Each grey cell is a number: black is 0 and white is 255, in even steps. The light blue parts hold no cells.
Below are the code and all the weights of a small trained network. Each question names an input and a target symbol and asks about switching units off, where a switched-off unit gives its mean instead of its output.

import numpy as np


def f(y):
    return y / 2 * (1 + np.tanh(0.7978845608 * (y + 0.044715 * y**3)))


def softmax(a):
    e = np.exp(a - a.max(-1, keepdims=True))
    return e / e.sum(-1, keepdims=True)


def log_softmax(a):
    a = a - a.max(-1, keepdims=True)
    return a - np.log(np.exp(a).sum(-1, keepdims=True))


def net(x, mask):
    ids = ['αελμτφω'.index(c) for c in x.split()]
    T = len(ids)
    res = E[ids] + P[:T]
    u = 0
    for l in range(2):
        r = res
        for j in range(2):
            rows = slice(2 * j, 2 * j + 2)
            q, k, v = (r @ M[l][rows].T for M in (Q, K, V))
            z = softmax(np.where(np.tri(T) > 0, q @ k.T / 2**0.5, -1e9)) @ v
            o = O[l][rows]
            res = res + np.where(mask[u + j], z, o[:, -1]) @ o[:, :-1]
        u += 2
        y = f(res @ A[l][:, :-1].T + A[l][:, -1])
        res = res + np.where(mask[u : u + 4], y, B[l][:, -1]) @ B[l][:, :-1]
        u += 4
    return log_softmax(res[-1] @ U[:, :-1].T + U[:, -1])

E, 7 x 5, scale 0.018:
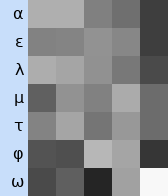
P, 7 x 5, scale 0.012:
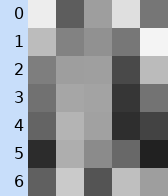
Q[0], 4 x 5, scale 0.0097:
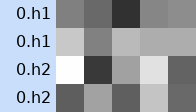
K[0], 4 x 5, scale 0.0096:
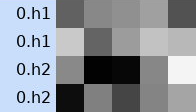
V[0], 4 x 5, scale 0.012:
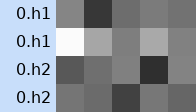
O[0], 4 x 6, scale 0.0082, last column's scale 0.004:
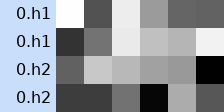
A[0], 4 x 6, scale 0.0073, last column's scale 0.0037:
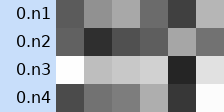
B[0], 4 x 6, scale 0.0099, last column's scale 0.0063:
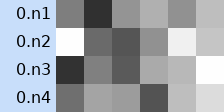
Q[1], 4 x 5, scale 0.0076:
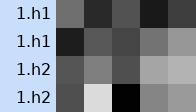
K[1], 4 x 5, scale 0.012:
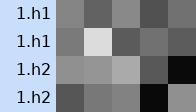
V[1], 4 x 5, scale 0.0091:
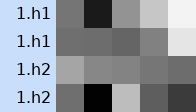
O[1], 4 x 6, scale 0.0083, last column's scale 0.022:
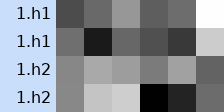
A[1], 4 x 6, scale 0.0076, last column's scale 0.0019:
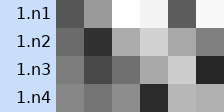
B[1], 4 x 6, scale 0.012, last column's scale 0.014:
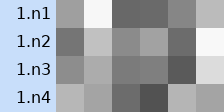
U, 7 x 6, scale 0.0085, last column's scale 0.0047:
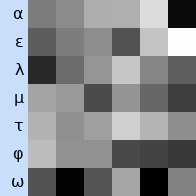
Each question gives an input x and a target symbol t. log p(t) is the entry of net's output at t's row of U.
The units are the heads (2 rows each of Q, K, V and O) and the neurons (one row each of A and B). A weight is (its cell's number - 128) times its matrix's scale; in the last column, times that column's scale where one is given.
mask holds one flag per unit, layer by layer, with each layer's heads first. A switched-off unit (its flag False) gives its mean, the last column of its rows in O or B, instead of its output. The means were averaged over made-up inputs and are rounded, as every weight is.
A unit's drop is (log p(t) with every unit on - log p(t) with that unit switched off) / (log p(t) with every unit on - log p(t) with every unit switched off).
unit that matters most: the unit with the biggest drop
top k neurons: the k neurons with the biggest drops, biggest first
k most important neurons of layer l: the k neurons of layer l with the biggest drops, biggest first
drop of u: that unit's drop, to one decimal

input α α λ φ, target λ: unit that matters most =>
0.n3
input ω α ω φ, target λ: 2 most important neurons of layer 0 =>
0.n2, 0.n1
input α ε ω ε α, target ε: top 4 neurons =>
0.n3, 0.n2, 1.n2, 1.n3
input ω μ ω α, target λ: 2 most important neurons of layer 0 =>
0.n3, 0.n2
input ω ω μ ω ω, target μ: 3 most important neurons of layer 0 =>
0.n3, 0.n1, 0.n2
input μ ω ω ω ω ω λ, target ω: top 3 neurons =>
1.n1, 1.n4, 0.n4
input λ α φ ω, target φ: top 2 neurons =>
0.n2, 0.n3
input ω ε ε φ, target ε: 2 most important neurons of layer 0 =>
0.n3, 0.n4
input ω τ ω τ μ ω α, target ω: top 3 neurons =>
1.n1, 1.n2, 1.n4
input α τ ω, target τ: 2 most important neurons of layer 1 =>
1.n2, 1.n3
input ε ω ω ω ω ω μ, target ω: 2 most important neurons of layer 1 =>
1.n1, 1.n4
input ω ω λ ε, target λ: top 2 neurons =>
1.n4, 0.n1
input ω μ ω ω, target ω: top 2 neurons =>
1.n1, 0.n4
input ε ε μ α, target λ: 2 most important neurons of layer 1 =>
1.n4, 1.n3
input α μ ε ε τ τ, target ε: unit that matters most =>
1.h1
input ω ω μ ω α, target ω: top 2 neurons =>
0.n1, 1.n1
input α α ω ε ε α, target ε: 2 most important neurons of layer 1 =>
1.n2, 1.n3
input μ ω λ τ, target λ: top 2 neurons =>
0.n3, 1.n4
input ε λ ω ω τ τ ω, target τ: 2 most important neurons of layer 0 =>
0.n2, 0.n4
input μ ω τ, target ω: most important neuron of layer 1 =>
1.n1
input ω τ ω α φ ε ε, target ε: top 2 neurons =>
1.n2, 1.n3
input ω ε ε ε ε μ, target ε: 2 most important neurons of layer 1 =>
1.n2, 1.n3
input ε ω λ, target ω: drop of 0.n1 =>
0.0
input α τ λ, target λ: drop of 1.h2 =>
0.1
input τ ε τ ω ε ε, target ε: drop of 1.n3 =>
0.2
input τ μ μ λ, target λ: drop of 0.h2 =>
0.2
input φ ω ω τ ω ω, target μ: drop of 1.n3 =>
0.1
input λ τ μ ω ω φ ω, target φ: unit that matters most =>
1.h2
